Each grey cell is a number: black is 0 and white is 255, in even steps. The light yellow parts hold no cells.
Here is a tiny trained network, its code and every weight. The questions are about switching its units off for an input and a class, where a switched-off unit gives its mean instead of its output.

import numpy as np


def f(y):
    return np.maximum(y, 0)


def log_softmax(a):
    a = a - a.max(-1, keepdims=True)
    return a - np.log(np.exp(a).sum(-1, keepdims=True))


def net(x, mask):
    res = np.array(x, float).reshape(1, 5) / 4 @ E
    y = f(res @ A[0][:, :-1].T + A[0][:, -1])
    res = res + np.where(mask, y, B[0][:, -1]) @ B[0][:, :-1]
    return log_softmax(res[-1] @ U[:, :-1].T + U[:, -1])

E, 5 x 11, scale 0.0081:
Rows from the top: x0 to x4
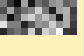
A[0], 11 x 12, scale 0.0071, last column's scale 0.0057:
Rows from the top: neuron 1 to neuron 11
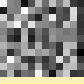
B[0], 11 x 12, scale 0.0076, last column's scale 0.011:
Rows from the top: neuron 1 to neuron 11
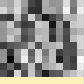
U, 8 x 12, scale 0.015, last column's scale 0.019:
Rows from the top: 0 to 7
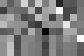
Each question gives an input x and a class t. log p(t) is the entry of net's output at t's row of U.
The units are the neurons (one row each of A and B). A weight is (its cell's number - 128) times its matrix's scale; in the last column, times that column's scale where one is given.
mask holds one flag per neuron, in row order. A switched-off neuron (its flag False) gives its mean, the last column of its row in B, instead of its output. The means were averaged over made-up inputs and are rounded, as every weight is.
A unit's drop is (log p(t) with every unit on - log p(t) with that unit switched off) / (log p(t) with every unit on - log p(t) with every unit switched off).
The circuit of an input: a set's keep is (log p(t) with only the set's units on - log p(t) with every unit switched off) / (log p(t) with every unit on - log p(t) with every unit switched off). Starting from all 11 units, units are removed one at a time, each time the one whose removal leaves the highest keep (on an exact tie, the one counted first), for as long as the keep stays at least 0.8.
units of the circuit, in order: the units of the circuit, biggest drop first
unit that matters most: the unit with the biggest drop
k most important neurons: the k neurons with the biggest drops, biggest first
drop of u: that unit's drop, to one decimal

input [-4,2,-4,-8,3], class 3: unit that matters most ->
neuron 2
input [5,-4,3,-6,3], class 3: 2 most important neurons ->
(neuron 2; neuron 4)
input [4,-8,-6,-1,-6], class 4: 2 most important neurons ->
(neuron 3; neuron 8)
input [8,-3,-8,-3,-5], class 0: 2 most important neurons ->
(neuron 9; neuron 4)
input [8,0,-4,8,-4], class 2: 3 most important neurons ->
(neuron 6; neuron 5; neuron 2)
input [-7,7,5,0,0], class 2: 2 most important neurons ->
(neuron 4; neuron 3)
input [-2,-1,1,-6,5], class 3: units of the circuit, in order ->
(neuron 2; neuron 10)
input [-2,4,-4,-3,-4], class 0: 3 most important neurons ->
(neuron 9; neuron 3; neuron 1)
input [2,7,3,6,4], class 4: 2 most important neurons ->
(neuron 11; neuron 2)
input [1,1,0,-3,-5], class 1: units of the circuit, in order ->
(neuron 10; neuron 7)
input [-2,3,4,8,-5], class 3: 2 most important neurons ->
(neuron 1; neuron 9)
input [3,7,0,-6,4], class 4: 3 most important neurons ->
(neuron 11; neuron 1; neuron 10)
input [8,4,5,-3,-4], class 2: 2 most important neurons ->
(neuron 6; neuron 9)
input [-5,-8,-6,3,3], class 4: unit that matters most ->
neuron 3
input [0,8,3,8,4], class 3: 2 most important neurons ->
(neuron 1; neuron 3)
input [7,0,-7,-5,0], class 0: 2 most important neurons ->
(neuron 9; neuron 4)
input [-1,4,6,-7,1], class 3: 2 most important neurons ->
(neuron 2; neuron 9)
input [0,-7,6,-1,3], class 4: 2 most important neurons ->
(neuron 3; neuron 9)
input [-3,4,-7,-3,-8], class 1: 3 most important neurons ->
(neuron 10; neuron 7; neuron 8)
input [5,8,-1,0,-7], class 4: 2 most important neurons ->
(neuron 11; neuron 4)
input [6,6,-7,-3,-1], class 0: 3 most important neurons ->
(neuron 9; neuron 4; neuron 3)
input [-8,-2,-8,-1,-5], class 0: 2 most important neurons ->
(neuron 9; neuron 6)
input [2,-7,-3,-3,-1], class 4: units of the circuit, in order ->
(neuron 3)
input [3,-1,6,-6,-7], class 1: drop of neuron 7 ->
0.5
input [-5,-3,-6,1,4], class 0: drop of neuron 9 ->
0.6
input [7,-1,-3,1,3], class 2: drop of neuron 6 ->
0.0
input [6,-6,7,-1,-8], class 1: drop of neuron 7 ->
0.5
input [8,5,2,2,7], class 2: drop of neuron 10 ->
0.3
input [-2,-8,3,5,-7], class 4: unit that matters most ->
neuron 3
